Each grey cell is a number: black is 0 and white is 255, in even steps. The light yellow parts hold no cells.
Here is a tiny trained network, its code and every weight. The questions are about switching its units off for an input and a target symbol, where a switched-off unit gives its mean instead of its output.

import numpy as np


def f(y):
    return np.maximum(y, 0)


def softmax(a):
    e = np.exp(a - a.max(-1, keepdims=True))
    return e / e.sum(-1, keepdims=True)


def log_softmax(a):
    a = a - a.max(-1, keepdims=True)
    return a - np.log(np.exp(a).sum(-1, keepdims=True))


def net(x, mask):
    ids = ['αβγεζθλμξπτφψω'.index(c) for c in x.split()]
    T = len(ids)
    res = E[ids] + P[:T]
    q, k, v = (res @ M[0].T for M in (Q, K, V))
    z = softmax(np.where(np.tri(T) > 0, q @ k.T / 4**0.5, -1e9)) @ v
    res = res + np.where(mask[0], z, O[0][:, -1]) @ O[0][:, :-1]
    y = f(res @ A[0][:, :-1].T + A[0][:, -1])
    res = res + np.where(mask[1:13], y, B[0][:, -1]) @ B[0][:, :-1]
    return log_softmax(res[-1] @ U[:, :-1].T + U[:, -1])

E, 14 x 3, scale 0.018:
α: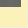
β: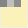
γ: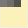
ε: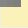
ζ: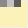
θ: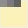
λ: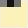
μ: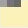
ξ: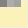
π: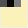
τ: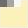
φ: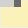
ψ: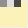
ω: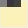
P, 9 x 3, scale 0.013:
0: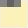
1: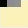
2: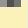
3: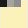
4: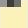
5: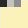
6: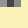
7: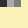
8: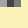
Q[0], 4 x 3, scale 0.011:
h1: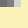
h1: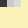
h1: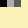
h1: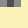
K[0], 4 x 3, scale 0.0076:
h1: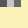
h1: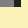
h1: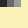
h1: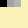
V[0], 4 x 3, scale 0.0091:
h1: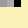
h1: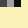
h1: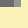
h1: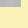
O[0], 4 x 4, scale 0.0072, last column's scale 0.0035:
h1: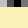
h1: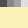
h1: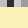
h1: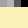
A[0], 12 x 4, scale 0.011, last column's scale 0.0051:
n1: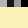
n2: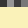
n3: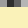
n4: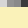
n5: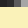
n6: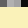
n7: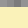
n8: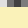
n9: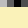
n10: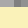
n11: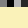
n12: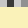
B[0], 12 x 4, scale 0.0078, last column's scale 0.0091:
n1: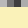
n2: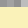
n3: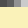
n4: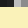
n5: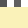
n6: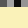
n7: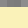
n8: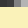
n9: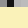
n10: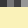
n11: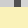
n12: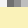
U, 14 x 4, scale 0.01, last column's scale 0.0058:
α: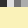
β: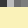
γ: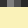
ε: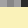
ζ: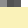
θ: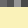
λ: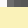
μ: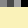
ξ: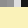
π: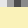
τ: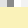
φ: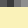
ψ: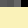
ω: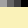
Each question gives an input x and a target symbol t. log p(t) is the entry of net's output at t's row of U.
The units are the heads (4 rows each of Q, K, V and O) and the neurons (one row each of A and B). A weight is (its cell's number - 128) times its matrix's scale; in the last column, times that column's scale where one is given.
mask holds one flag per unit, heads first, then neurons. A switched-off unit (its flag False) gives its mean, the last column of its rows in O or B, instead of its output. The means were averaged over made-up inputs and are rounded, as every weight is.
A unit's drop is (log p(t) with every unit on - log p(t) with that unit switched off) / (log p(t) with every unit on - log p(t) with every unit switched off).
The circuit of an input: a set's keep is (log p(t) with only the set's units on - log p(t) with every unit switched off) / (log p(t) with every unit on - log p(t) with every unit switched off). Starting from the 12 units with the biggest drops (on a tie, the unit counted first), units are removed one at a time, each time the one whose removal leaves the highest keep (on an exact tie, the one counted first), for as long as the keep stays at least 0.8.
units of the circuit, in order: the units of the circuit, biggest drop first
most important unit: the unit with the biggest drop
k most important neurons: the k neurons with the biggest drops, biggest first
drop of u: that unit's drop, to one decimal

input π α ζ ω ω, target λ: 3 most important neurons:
n11, n12, n1
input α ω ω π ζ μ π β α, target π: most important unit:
n11
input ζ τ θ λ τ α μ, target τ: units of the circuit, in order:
h1, n12
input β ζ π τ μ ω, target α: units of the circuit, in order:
n5, n9
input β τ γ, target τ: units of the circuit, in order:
h1, n5
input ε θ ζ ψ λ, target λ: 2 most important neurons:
n11, n12
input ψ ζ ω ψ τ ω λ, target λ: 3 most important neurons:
n12, n1, n11
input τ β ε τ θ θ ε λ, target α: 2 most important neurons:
n5, n9
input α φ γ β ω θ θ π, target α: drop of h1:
0.0
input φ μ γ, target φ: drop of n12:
0.1
